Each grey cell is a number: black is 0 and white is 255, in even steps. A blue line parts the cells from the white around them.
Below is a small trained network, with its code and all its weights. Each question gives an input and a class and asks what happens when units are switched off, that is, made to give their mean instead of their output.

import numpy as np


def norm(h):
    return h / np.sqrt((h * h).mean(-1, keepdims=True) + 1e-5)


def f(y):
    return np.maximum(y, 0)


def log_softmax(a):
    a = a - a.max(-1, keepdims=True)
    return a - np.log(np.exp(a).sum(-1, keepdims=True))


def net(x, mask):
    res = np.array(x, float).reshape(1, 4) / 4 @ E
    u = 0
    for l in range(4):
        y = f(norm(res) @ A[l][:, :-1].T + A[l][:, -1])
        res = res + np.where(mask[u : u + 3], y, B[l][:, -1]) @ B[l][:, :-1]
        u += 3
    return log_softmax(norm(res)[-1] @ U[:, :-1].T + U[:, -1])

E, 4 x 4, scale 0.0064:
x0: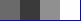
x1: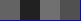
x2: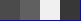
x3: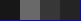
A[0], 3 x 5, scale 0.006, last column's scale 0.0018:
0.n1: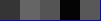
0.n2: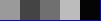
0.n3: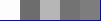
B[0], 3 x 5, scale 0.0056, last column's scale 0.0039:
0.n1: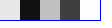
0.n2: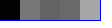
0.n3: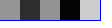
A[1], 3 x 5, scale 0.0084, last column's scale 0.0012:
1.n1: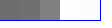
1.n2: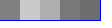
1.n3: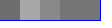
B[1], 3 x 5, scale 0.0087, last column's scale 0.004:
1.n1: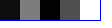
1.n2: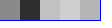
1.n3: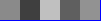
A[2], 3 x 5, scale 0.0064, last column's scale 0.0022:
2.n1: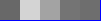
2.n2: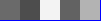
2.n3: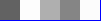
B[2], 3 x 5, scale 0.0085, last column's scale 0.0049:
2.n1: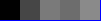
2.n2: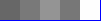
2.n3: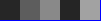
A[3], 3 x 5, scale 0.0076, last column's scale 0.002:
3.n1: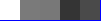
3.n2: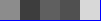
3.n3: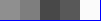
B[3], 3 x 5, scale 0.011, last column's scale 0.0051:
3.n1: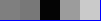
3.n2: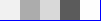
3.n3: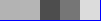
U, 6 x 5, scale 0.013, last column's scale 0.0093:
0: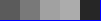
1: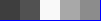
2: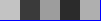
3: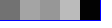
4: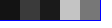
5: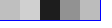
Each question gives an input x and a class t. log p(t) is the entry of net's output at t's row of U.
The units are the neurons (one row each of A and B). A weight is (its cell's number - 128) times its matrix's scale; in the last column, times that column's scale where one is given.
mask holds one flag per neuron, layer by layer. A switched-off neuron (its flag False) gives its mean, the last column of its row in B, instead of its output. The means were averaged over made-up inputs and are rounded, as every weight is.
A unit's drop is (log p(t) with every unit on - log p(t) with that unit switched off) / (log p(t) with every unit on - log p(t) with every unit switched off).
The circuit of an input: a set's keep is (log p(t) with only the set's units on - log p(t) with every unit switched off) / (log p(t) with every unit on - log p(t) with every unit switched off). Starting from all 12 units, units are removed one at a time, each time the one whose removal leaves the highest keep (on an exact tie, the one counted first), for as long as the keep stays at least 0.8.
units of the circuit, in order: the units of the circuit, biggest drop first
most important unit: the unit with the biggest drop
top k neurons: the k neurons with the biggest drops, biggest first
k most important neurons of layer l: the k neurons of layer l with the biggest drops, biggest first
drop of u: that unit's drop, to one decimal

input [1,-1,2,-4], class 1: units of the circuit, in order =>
0.n1; 3.n2; 3.n1
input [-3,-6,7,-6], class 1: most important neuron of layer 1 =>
1.n2
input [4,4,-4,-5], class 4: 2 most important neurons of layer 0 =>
0.n1; 0.n2
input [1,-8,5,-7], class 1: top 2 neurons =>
3.n2; 0.n1
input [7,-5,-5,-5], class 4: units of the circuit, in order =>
3.n2; 1.n1
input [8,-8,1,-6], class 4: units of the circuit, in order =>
1.n1; 3.n2
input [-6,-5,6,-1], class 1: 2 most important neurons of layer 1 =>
1.n2; 1.n1
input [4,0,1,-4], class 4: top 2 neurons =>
0.n1; 1.n1
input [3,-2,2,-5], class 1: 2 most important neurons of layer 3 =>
3.n1; 3.n2
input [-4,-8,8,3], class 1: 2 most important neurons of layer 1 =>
1.n2; 1.n1
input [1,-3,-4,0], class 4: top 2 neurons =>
0.n1; 3.n2
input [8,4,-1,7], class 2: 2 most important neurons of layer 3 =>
3.n2; 3.n1
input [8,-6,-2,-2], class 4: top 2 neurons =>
1.n1; 3.n2
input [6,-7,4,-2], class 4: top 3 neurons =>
1.n1; 3.n2; 0.n1
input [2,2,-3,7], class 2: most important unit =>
0.n1
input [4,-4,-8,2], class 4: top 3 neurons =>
3.n2; 0.n1; 1.n1
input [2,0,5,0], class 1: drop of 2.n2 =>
0.1
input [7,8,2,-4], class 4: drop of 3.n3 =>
-0.1
